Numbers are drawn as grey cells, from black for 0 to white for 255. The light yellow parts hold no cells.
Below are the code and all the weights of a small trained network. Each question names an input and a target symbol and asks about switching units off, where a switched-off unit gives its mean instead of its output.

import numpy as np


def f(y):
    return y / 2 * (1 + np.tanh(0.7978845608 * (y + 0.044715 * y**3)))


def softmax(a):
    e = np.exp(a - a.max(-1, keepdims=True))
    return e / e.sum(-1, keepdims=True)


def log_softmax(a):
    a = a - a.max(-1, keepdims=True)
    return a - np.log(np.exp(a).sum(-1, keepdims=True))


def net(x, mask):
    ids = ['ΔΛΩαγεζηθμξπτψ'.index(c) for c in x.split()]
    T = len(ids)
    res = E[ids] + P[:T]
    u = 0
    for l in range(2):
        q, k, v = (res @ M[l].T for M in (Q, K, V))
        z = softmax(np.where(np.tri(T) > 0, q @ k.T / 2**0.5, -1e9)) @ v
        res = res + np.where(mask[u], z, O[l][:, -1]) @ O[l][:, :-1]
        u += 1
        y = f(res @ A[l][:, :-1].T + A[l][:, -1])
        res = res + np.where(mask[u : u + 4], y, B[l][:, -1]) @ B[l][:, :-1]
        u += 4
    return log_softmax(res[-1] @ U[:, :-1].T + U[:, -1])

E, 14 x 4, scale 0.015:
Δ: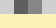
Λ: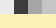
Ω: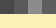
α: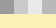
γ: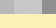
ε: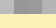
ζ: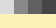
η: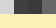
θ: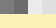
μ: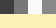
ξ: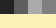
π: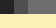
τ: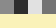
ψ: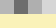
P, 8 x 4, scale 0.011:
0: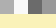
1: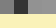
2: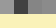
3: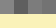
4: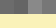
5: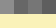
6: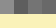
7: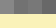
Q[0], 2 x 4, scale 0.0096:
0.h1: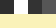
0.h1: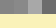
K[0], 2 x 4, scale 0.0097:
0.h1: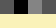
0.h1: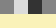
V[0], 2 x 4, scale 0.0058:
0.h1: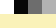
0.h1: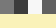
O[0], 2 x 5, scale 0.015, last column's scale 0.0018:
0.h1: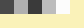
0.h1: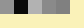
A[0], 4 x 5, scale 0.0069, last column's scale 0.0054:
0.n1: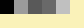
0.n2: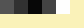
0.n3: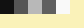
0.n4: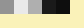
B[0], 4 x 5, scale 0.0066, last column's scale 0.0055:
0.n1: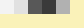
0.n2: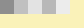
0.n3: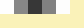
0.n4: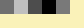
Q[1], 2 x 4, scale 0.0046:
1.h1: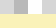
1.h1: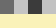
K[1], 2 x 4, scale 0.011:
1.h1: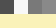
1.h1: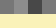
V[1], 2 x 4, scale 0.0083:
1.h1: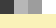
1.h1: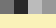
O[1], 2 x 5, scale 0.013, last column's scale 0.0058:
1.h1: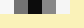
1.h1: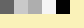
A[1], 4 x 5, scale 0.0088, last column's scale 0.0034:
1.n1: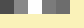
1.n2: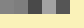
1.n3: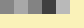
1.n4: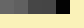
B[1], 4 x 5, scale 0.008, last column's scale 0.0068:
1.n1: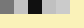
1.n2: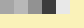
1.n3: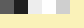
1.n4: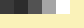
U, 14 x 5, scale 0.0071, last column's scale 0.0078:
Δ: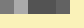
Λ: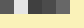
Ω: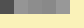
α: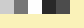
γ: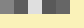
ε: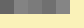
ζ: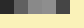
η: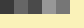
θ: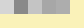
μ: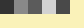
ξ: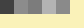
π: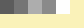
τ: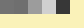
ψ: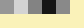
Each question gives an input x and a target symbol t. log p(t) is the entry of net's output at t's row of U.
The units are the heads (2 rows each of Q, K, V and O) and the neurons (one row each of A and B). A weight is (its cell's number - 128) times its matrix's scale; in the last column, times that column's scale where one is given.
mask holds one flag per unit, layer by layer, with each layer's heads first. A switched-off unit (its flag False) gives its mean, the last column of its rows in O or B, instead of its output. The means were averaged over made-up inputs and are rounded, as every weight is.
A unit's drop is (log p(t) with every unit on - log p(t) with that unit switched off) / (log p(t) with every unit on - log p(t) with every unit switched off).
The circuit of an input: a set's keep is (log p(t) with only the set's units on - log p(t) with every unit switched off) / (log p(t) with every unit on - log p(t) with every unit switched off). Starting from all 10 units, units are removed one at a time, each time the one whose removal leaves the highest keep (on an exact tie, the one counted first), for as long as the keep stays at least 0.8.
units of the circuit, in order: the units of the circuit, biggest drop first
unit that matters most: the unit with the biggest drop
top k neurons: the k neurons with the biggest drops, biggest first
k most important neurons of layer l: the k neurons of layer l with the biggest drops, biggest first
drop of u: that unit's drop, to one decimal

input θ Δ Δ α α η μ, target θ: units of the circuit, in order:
(1.h1, 0.n3)
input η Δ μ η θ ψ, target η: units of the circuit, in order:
(0.h1, 1.h1, 1.n4)
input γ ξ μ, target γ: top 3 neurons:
(0.n3, 0.n4, 1.n3)
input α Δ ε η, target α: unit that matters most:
0.h1
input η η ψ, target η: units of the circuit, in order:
(1.h1, 0.h1, 1.n4)
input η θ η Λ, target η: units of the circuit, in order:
(0.h1, 1.h1, 1.n4)
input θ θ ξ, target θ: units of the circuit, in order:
(1.h1, 0.n3, 1.n4)
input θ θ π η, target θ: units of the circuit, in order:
(1.h1, 0.n2)
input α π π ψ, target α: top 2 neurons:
(0.n4, 1.n1)
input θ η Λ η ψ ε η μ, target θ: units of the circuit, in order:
(0.n3, 1.h1)
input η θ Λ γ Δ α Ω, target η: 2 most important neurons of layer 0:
(0.n2, 0.n1)
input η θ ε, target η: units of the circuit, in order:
(1.h1, 0.h1, 1.n4)
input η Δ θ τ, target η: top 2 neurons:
(1.n4, 1.n3)
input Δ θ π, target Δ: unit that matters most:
0.h1
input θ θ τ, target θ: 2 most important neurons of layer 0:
(0.n3, 0.n1)
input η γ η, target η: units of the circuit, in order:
(0.h1, 1.h1, 1.n4, 0.n2)
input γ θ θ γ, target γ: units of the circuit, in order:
(0.h1, 1.h1, 0.n4, 1.n3)
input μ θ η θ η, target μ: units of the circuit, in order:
(1.h1, 0.h1, 1.n1)
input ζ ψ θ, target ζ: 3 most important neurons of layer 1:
(1.n4, 1.n3, 1.n2)
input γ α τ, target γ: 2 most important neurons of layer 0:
(0.n4, 0.n3)
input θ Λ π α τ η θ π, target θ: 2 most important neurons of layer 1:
(1.n4, 1.n1)
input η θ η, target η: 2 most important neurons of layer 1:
(1.n4, 1.n3)
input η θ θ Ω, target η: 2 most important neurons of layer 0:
(0.n1, 0.n2)
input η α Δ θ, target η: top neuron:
(1.n4)
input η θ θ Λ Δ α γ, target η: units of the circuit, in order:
(0.h1, 1.h1, 1.n4, 1.n3)
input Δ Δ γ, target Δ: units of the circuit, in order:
(0.h1, 1.h1)
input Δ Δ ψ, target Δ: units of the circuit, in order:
(0.h1, 1.h1)
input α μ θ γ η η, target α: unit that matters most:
0.n2
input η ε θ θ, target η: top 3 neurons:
(1.n4, 1.n3, 0.n1)
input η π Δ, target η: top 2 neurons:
(1.n4, 0.n1)
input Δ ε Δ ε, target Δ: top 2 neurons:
(1.n2, 1.n4)
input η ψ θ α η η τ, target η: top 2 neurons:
(1.n4, 0.n1)
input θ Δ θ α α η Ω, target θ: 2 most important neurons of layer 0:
(0.n2, 0.n3)
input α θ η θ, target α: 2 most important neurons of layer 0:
(0.n4, 0.n3)
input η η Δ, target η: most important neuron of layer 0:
(0.n1)
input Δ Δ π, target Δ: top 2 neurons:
(0.n2, 1.n2)
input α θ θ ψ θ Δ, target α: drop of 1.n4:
0.1
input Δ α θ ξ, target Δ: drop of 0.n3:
0.3
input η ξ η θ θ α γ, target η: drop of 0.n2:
0.1
